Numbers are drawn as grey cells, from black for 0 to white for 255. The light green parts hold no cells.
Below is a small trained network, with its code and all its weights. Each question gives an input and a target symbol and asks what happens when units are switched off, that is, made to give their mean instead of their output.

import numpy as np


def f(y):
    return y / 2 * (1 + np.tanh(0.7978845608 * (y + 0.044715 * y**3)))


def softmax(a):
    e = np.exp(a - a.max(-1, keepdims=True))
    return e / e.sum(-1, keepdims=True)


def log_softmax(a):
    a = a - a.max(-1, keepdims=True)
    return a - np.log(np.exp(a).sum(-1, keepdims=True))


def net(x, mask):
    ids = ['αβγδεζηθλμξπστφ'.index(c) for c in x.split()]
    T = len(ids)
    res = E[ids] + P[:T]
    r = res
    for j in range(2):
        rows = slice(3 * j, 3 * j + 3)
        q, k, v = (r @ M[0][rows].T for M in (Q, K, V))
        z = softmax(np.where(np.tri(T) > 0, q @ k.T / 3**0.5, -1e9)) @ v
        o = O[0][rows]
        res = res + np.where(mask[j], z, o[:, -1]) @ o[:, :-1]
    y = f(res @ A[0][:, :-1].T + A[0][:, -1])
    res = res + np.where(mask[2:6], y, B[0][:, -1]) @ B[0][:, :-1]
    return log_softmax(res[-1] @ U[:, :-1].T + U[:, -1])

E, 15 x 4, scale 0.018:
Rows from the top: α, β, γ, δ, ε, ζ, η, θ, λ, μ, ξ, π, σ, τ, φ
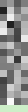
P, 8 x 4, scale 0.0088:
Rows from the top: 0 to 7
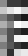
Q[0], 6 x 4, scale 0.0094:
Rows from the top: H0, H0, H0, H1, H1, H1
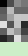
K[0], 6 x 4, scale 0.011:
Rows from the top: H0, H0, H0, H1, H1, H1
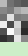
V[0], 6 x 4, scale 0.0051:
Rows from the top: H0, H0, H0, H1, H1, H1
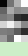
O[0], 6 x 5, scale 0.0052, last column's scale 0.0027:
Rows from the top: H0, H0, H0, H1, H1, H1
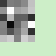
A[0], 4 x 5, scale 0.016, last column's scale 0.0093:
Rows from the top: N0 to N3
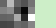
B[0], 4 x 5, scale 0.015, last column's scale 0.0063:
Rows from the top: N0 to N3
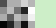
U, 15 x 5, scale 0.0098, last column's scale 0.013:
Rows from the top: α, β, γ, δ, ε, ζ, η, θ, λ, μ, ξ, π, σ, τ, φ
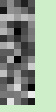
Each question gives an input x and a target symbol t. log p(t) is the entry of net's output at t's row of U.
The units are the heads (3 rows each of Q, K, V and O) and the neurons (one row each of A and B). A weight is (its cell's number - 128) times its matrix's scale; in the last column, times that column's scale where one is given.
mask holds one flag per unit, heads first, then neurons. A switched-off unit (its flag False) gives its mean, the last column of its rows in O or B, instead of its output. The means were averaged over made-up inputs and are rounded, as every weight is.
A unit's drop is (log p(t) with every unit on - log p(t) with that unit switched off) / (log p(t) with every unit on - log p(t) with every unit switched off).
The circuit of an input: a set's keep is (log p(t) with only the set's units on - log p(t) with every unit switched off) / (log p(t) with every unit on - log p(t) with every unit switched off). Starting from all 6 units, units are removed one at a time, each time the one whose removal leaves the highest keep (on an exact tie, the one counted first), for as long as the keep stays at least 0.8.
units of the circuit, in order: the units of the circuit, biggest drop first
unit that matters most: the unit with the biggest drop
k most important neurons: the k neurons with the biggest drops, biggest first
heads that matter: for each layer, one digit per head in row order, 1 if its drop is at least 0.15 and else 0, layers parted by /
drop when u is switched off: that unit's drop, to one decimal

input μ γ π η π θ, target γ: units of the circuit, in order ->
N3; H1
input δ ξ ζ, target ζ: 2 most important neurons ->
N3; N2
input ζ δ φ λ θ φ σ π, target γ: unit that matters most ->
H1
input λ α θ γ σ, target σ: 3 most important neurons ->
N2; N0; N1
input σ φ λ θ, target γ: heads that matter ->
00
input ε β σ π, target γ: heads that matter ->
01
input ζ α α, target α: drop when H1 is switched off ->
0.2
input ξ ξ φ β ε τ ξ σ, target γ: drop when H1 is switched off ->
-0.1
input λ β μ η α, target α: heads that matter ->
01
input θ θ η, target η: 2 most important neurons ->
N1; N2
